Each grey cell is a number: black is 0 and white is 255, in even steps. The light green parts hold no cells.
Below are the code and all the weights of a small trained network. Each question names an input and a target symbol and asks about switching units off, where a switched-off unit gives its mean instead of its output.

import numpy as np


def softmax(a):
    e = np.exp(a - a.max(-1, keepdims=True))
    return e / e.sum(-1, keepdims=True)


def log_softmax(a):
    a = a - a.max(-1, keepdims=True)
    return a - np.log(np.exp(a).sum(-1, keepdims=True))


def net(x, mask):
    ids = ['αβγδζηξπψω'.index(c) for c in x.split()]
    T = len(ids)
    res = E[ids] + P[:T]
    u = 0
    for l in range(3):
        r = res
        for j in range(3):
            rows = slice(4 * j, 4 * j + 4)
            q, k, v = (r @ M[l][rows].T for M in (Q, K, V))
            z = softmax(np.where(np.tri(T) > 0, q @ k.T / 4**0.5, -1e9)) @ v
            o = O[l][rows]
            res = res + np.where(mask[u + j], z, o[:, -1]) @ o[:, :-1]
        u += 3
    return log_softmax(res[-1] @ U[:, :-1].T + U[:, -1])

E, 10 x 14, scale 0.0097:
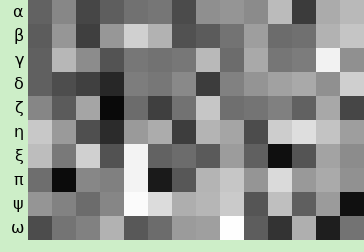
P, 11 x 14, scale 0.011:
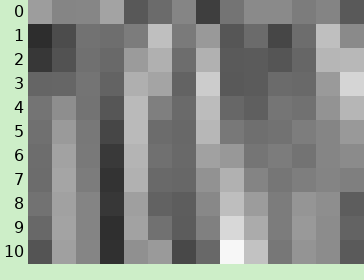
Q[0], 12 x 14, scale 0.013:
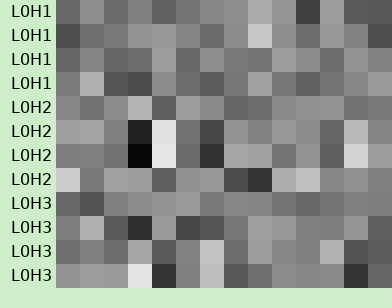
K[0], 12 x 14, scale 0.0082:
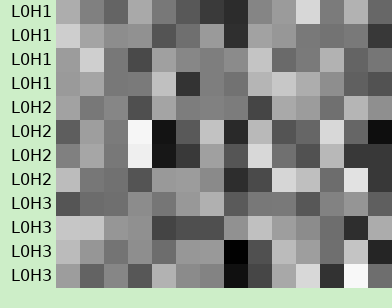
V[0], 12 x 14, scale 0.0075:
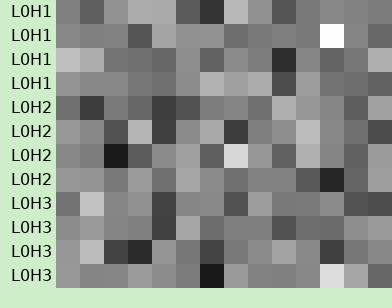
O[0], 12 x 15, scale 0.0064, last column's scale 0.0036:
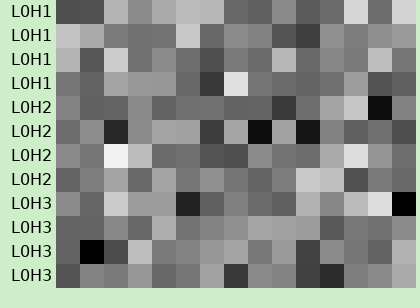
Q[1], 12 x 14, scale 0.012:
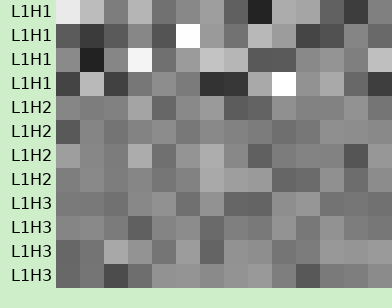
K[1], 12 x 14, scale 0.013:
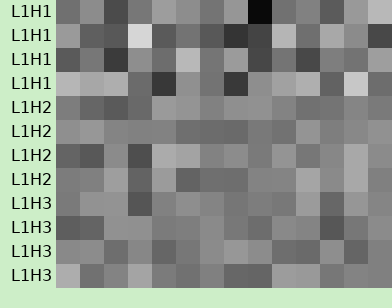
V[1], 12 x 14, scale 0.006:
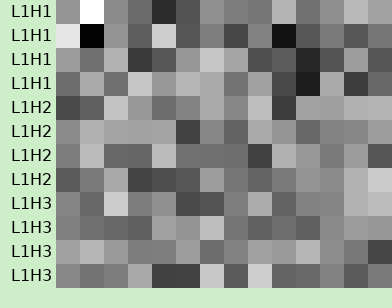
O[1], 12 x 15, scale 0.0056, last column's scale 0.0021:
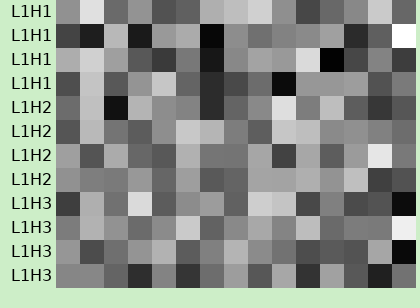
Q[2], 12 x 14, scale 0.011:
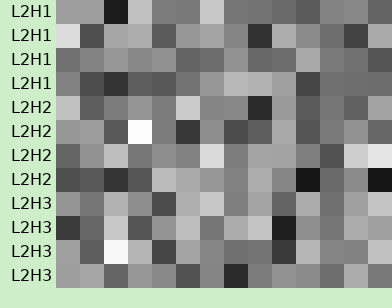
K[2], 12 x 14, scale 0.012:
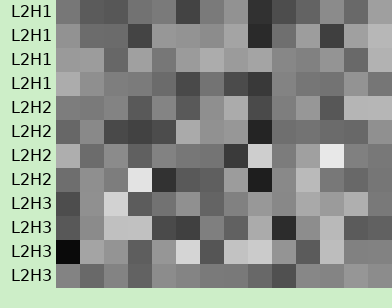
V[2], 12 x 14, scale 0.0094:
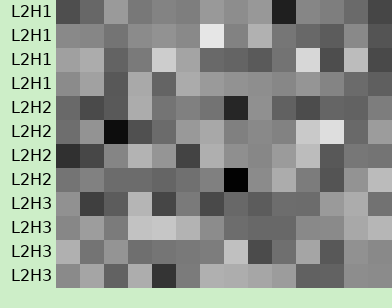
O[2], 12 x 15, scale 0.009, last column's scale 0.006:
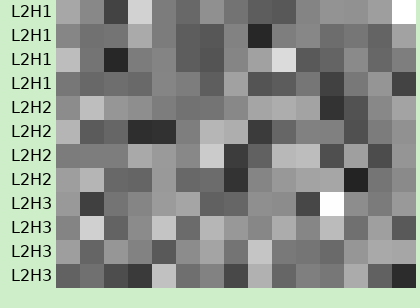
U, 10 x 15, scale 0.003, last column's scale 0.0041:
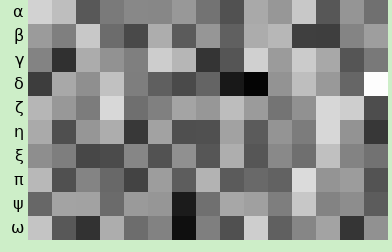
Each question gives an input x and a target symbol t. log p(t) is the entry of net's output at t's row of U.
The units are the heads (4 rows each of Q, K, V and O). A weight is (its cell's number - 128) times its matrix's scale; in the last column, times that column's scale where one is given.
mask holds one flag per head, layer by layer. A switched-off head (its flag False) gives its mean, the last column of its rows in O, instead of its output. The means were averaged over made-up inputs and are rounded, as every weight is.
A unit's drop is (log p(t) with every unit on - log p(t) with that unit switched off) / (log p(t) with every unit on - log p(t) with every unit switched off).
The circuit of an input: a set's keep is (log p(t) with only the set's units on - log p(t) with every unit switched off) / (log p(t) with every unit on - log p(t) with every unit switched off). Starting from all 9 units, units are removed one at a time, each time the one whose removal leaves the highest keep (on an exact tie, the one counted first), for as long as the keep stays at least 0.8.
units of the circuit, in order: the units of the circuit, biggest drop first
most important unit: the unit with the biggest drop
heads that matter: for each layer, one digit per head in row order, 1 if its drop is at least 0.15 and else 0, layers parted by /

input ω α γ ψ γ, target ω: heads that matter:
011 / 101 / 100
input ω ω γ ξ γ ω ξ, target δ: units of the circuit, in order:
[L2H1]
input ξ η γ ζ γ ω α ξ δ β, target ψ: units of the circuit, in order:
[L1H1, L2H2]
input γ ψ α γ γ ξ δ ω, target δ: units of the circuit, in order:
[L0H2, L2H1]
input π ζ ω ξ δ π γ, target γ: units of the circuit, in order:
[L1H1, L2H2, L0H2]
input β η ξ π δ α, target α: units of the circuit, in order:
[L2H3, L2H2, L1H1, L0H1]
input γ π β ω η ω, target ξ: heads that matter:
000 / 110 / 001
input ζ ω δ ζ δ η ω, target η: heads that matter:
010 / 111 / 001
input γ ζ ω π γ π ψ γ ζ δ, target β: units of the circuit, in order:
[L1H1, L2H3, L0H3]
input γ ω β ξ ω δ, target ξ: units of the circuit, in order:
[L1H2, L2H3, L1H1, L0H2]
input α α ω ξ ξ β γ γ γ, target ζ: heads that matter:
000 / 100 / 000
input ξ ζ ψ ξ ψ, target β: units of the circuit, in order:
[L2H3, L0H2, L1H1]
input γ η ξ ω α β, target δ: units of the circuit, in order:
[L0H2, L2H1]
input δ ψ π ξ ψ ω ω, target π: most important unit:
L1H2
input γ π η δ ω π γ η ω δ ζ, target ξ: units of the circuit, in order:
[L2H3, L1H1]
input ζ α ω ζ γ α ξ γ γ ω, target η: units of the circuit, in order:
[L1H2, L2H3, L1H1, L0H2]
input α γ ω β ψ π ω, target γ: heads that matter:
101 / 010 / 011
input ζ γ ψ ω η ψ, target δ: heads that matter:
110 / 000 / 101
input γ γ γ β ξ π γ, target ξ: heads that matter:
001 / 100 / 001
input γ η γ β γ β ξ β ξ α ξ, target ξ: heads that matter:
001 / 100 / 001
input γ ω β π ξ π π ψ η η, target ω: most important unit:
L2H1
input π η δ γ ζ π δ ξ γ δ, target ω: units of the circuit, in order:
[L2H1, L0H1, L0H3, L0H2]
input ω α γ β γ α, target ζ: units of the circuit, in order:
[L0H3, L1H1, L1H3]
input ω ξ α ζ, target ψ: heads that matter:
011 / 100 / 110
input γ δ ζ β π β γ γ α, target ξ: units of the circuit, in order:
[L2H3, L1H1, L0H2]
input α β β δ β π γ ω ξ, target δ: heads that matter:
000 / 000 / 101
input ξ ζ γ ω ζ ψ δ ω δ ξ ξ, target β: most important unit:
L1H2
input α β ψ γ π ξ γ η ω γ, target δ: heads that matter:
000 / 000 / 101
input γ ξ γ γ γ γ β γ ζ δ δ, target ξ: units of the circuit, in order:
[L2H3, L1H1]
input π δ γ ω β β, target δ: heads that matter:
011 / 000 / 101
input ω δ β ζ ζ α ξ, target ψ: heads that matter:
011 / 101 / 110
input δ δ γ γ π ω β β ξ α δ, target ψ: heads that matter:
011 / 100 / 110
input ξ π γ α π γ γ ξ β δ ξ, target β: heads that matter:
010 / 100 / 001
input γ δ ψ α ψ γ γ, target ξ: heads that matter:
000 / 100 / 001
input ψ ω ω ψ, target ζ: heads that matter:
111 / 111 / 011
